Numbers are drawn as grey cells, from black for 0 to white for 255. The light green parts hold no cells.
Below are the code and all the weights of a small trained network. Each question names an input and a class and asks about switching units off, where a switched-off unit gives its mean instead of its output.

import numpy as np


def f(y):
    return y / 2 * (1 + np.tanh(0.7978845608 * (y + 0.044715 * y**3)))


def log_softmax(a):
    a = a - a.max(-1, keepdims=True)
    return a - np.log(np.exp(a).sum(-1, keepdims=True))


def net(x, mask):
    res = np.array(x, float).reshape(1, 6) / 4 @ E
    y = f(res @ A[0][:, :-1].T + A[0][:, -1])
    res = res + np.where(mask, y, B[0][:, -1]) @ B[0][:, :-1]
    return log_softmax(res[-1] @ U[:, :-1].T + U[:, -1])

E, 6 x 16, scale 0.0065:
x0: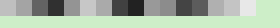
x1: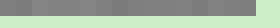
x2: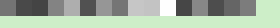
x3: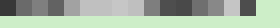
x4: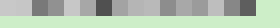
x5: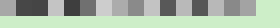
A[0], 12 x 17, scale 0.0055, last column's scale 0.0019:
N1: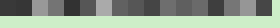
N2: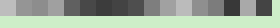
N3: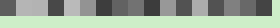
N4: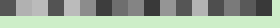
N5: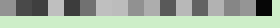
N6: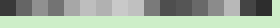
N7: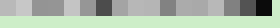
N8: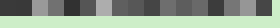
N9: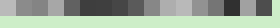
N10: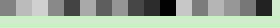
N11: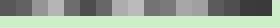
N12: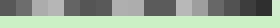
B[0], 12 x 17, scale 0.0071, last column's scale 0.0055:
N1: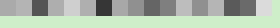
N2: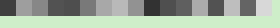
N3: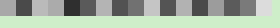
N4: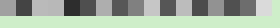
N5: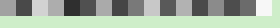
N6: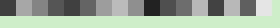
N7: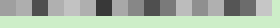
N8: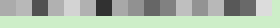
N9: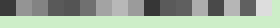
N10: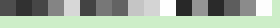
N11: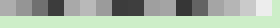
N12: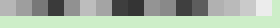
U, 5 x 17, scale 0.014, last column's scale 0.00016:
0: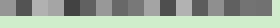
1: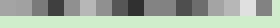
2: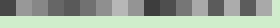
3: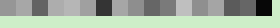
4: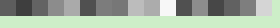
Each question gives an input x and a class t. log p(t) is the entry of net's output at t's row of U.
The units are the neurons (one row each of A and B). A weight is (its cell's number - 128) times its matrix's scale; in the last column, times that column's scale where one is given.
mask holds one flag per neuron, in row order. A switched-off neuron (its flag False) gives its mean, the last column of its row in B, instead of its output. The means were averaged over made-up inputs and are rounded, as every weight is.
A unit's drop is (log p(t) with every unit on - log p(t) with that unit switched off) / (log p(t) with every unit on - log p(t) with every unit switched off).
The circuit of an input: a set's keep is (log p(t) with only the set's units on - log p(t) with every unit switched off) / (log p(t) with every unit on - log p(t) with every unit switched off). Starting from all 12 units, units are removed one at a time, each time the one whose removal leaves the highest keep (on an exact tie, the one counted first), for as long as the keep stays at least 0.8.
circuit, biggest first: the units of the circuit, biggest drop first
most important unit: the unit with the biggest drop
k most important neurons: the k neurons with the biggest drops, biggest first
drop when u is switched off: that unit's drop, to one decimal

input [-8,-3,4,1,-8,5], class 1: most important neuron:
(N11)
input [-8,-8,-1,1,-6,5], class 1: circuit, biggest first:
(N12, N11)
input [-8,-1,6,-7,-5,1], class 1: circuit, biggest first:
(N11, N12)
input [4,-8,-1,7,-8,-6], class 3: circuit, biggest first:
(N8, N1)
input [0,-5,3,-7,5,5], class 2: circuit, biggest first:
(N9, N2)
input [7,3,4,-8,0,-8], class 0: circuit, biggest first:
(N3, N4)
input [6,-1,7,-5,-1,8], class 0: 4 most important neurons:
(N5, N10, N11, N12)
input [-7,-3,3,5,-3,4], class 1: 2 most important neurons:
(N11, N12)
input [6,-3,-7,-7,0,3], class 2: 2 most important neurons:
(N2, N9)
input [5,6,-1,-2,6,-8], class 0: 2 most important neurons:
(N3, N4)
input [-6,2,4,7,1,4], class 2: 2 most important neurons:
(N6, N10)
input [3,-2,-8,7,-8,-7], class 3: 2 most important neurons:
(N8, N1)
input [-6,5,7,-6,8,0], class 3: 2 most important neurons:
(N7, N10)
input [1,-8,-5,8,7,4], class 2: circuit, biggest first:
(N6)
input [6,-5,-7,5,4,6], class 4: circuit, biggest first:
(N10, N12)
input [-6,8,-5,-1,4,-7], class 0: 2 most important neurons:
(N4, N3)
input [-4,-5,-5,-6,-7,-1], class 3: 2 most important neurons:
(N8, N1)
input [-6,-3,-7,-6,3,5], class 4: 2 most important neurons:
(N10, N6)
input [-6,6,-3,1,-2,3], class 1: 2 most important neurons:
(N12, N11)
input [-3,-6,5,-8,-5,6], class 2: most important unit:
N9
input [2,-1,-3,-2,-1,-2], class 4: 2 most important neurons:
(N12, N11)
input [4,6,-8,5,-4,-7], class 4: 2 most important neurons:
(N10, N5)
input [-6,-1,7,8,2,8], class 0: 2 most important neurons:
(N5, N10)
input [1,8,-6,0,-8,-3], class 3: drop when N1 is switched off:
0.2
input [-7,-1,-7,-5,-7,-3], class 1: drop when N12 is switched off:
1.0
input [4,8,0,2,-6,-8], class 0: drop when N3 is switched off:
0.2
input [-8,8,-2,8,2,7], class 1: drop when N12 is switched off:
0.7
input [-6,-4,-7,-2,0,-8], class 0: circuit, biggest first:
(N4)
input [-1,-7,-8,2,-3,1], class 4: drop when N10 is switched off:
0.7
